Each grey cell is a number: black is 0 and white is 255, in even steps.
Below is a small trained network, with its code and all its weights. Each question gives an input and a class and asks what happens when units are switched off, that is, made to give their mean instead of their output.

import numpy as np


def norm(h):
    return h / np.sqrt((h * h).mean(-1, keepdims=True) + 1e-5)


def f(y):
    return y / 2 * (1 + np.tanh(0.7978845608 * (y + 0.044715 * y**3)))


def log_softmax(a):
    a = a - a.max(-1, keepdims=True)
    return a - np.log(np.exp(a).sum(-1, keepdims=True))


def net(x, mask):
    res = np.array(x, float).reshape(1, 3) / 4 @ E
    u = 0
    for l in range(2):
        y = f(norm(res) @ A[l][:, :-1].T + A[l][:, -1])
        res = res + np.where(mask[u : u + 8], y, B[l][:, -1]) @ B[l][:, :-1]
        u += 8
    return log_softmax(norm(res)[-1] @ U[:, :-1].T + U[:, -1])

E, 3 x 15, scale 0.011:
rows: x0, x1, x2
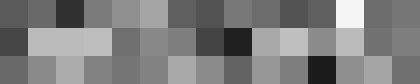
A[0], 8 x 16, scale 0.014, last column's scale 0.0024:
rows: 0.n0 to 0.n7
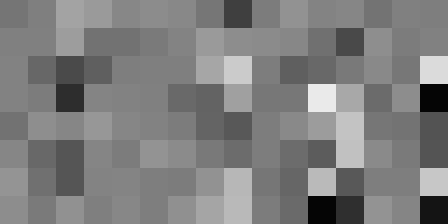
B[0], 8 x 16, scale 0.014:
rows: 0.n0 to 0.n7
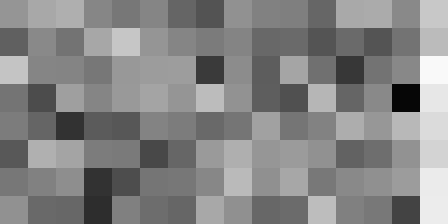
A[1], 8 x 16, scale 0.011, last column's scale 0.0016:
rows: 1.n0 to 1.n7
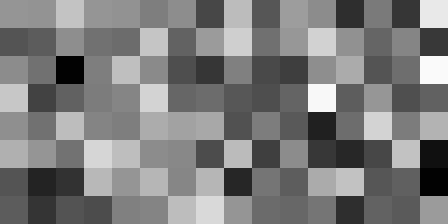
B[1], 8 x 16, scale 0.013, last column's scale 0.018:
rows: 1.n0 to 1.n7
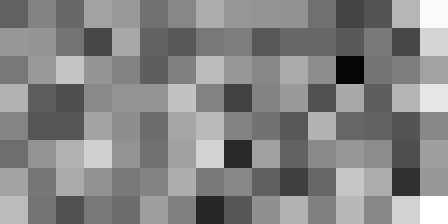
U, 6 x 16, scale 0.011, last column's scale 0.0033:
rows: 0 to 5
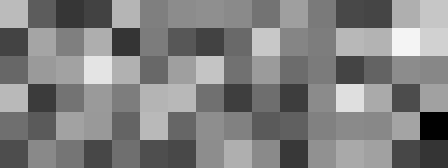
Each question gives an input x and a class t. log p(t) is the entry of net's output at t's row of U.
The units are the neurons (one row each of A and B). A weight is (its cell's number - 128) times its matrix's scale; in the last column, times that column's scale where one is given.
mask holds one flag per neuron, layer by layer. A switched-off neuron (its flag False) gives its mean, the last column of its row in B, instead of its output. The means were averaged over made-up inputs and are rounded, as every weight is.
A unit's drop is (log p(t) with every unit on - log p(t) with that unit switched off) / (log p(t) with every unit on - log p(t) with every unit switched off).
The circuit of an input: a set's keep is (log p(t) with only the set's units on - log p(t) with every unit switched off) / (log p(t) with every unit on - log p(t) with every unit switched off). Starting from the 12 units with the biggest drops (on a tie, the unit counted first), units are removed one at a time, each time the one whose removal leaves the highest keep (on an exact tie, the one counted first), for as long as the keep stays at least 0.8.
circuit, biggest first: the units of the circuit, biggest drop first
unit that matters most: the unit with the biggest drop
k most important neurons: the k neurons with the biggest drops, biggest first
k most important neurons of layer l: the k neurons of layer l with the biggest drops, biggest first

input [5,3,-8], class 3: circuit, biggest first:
0.n3
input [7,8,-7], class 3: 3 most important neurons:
0.n3, 1.n6, 0.n6
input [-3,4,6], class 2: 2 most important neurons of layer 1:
1.n7, 1.n4
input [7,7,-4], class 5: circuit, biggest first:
1.n7, 0.n2
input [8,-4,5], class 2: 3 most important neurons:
0.n2, 1.n5, 0.n6
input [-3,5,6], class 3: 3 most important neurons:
0.n5, 1.n0, 1.n4
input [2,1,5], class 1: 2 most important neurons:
0.n3, 1.n1
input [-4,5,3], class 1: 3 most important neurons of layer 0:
0.n3, 0.n2, 0.n0
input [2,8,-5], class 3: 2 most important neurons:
0.n3, 0.n6
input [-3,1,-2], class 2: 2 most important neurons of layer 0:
0.n7, 0.n3
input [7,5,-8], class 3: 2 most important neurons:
0.n3, 1.n6
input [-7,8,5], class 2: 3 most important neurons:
1.n7, 1.n4, 0.n6
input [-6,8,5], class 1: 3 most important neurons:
0.n3, 0.n2, 0.n0
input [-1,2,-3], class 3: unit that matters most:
0.n2
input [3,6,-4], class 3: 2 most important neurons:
0.n3, 0.n6
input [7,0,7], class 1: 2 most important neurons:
0.n3, 0.n7
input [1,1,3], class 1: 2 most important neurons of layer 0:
0.n3, 0.n7
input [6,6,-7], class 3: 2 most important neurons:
0.n3, 1.n6
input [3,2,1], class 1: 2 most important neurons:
0.n3, 0.n7
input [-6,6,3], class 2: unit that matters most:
1.n7
